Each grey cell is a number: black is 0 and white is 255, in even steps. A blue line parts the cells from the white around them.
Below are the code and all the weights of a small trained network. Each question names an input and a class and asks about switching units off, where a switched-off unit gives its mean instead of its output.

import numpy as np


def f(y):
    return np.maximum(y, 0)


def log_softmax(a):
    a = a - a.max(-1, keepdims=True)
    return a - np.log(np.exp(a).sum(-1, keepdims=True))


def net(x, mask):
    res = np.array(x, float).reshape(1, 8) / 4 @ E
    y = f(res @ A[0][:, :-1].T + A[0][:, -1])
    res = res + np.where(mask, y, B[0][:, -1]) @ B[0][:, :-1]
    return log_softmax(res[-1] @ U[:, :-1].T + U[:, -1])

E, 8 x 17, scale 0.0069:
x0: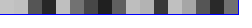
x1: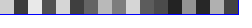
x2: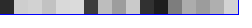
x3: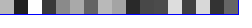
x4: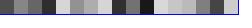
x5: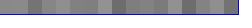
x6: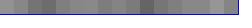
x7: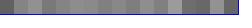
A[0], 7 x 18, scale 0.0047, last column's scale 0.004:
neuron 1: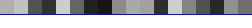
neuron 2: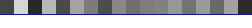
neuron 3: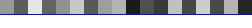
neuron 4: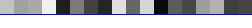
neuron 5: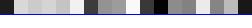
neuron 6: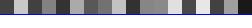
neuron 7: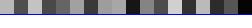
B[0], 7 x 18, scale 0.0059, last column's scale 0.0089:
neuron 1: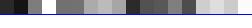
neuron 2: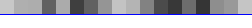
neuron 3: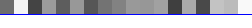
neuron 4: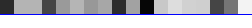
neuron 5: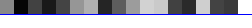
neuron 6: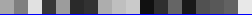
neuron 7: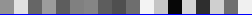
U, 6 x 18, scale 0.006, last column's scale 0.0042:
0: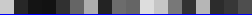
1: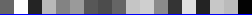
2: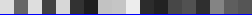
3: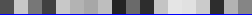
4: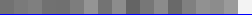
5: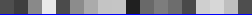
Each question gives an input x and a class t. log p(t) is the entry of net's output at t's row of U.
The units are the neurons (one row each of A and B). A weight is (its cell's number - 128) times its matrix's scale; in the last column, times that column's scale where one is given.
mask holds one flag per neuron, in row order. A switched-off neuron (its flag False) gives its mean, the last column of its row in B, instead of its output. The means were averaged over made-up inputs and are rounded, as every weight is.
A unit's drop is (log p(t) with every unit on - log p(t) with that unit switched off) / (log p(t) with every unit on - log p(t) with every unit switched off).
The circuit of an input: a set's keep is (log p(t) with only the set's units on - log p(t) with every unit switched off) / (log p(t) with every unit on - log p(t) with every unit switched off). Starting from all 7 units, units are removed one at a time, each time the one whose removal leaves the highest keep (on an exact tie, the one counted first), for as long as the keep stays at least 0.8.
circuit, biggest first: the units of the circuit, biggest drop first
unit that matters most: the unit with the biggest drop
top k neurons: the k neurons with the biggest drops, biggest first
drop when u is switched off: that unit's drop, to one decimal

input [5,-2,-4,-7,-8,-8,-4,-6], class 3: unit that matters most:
neuron 4
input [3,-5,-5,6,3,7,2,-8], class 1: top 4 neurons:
neuron 7; neuron 5; neuron 3; neuron 4
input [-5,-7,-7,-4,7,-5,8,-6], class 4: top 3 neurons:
neuron 5; neuron 4; neuron 2
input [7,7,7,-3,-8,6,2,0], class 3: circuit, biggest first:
neuron 4; neuron 6
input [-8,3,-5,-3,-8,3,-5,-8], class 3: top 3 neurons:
neuron 4; neuron 1; neuron 5
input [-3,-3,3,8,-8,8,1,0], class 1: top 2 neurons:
neuron 7; neuron 3
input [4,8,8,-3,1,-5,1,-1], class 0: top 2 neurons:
neuron 5; neuron 6
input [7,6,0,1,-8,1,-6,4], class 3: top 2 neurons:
neuron 4; neuron 6
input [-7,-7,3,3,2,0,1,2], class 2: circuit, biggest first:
neuron 6; neuron 1
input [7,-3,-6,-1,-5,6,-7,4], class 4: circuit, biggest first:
neuron 5; neuron 1
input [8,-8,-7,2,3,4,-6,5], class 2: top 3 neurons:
neuron 6; neuron 5; neuron 2
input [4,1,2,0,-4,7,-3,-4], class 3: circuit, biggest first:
neuron 4; neuron 6; neuron 7
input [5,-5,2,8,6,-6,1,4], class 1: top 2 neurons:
neuron 3; neuron 7
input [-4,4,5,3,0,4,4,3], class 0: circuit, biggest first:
neuron 5; neuron 6
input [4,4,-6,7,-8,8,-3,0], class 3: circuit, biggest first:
neuron 4
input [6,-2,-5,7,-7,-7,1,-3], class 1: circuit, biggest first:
neuron 7; neuron 5
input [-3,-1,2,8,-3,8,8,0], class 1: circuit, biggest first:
neuron 3; neuron 7
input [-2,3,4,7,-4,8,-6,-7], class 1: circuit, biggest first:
neuron 3; neuron 7
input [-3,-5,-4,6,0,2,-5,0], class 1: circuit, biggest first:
neuron 7; neuron 3
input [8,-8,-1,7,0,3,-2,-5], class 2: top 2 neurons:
neuron 6; neuron 2
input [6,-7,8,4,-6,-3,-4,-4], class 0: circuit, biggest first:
neuron 5
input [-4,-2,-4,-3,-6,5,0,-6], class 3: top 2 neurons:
neuron 4; neuron 5
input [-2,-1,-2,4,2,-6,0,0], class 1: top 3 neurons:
neuron 5; neuron 1; neuron 4
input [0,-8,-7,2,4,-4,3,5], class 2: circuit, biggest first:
neuron 6; neuron 5
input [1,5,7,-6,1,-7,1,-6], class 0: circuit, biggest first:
neuron 5; neuron 3
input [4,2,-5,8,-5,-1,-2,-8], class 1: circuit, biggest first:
neuron 7; neuron 5
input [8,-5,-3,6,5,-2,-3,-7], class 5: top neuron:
neuron 1
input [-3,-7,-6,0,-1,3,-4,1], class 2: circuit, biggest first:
neuron 6; neuron 5; neuron 2
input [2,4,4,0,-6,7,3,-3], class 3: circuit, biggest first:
neuron 4; neuron 6
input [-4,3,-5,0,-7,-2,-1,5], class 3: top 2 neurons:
neuron 4; neuron 5
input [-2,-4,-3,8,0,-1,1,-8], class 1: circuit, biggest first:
neuron 7; neuron 3
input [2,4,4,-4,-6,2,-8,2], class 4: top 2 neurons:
neuron 6; neuron 5
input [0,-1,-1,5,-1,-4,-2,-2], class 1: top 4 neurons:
neuron 7; neuron 5; neuron 3; neuron 1
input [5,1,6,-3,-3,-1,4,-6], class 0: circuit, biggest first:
neuron 5
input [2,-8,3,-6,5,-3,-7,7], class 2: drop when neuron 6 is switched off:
0.3
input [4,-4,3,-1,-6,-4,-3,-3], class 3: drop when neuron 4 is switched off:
0.9
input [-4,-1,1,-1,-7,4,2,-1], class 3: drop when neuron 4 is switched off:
0.6
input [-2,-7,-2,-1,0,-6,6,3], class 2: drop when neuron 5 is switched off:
0.0
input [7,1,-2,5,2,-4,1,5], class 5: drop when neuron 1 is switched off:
0.9
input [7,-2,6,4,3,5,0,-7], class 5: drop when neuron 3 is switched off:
0.1
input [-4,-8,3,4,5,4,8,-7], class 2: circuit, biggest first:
neuron 6
